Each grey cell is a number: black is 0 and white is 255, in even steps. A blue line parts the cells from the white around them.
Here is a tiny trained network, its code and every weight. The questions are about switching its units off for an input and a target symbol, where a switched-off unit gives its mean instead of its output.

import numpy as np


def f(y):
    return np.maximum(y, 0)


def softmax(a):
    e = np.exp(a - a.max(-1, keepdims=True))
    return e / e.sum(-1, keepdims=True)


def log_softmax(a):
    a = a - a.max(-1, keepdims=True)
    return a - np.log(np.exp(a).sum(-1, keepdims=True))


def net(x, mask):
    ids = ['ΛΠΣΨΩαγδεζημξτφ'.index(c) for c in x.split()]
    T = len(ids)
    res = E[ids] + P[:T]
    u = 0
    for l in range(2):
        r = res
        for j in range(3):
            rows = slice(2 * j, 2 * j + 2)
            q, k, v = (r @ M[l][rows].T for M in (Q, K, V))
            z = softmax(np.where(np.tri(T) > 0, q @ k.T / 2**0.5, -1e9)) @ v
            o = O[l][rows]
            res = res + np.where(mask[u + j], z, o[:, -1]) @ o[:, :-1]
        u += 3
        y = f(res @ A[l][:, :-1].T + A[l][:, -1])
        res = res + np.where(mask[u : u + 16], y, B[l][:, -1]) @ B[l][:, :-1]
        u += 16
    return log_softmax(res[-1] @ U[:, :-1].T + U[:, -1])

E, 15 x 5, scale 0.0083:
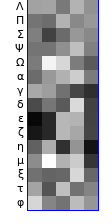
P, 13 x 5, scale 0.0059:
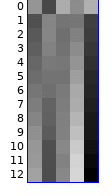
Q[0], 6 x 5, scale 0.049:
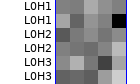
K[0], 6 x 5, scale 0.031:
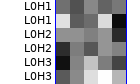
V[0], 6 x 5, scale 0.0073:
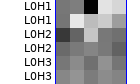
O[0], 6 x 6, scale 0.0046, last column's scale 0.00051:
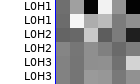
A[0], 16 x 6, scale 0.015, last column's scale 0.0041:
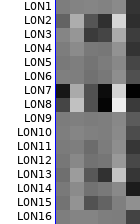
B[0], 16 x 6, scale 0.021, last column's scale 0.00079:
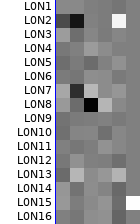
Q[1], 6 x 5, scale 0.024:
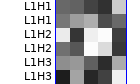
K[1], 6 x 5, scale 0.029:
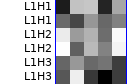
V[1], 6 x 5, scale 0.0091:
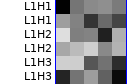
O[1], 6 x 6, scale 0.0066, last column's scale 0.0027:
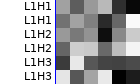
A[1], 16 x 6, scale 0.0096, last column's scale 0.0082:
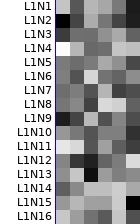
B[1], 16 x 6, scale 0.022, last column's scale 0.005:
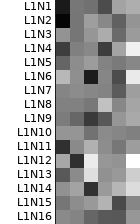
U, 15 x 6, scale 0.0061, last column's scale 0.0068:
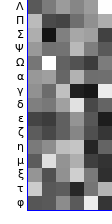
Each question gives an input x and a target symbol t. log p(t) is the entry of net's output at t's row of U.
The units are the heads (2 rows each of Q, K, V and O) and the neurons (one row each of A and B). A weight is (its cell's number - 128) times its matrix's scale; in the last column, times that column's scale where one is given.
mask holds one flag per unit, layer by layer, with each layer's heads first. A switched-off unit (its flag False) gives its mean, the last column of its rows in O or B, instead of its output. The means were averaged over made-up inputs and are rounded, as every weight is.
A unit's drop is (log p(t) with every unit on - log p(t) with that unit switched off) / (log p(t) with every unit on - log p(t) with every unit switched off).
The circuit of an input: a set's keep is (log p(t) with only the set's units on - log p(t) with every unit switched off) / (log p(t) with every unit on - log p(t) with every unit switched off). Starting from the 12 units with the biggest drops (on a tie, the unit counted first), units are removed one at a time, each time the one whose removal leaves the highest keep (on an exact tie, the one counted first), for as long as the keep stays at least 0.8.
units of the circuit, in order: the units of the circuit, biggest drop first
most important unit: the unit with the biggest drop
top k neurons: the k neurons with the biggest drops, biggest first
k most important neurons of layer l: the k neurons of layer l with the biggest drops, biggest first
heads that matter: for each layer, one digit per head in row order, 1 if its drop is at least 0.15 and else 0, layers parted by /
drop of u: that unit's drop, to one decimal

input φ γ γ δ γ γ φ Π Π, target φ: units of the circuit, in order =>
L1H3, L1N6
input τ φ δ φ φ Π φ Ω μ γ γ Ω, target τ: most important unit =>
L0H1
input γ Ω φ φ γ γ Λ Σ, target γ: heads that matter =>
100 / 011
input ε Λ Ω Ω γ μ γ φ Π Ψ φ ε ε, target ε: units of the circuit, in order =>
L1N1, L1H3, L1N2
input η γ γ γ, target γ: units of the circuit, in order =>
L0H1, L1N14, L1H3
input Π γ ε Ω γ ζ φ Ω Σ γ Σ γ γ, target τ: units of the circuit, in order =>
L1N6, L0H1, L1N13, L1H3
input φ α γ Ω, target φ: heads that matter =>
000 / 101
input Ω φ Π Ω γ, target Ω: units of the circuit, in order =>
L1H2, L1N12, L0H1
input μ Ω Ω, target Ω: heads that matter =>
000 / 000
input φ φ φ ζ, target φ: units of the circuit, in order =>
L1H3, L1N9
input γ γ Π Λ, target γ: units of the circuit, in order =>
L1H2, L1N14, L0H1
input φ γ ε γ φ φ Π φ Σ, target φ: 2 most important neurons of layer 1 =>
L1N6, L1N9
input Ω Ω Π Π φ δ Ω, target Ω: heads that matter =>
000 / 010
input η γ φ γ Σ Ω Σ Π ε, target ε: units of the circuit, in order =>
L1N2, L1N9
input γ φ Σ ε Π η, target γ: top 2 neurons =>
L0N15, L1N14
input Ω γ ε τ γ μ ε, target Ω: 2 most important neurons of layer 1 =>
L1N12, L1N6
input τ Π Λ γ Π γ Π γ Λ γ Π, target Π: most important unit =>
L1N6
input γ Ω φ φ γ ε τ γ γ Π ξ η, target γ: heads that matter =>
100 / 010
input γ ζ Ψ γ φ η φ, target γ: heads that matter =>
100 / 010
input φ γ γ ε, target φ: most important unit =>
L1H3
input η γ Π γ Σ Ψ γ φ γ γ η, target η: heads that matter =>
000 / 010
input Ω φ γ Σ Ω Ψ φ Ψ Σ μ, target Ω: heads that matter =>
100 / 010
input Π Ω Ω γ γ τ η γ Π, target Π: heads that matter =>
000 / 001
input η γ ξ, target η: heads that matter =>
000 / 011
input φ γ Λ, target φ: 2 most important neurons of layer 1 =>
L1N4, L1N6
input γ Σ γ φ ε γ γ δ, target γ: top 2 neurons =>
L1N14, L1N8
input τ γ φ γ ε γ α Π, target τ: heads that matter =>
100 / 010
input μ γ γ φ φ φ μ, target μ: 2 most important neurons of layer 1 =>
L1N12, L1N13
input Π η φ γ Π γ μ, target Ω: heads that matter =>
100 / 000
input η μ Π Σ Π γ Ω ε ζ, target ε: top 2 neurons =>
L1N1, L1N2
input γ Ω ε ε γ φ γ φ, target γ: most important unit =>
L1H2
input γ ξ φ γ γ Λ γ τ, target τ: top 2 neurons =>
L1N6, L1N13
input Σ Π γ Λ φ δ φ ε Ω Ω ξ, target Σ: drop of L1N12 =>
0.5
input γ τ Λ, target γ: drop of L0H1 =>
0.2
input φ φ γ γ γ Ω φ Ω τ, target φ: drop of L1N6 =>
0.5
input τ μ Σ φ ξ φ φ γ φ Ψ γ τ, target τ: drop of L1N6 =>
0.3
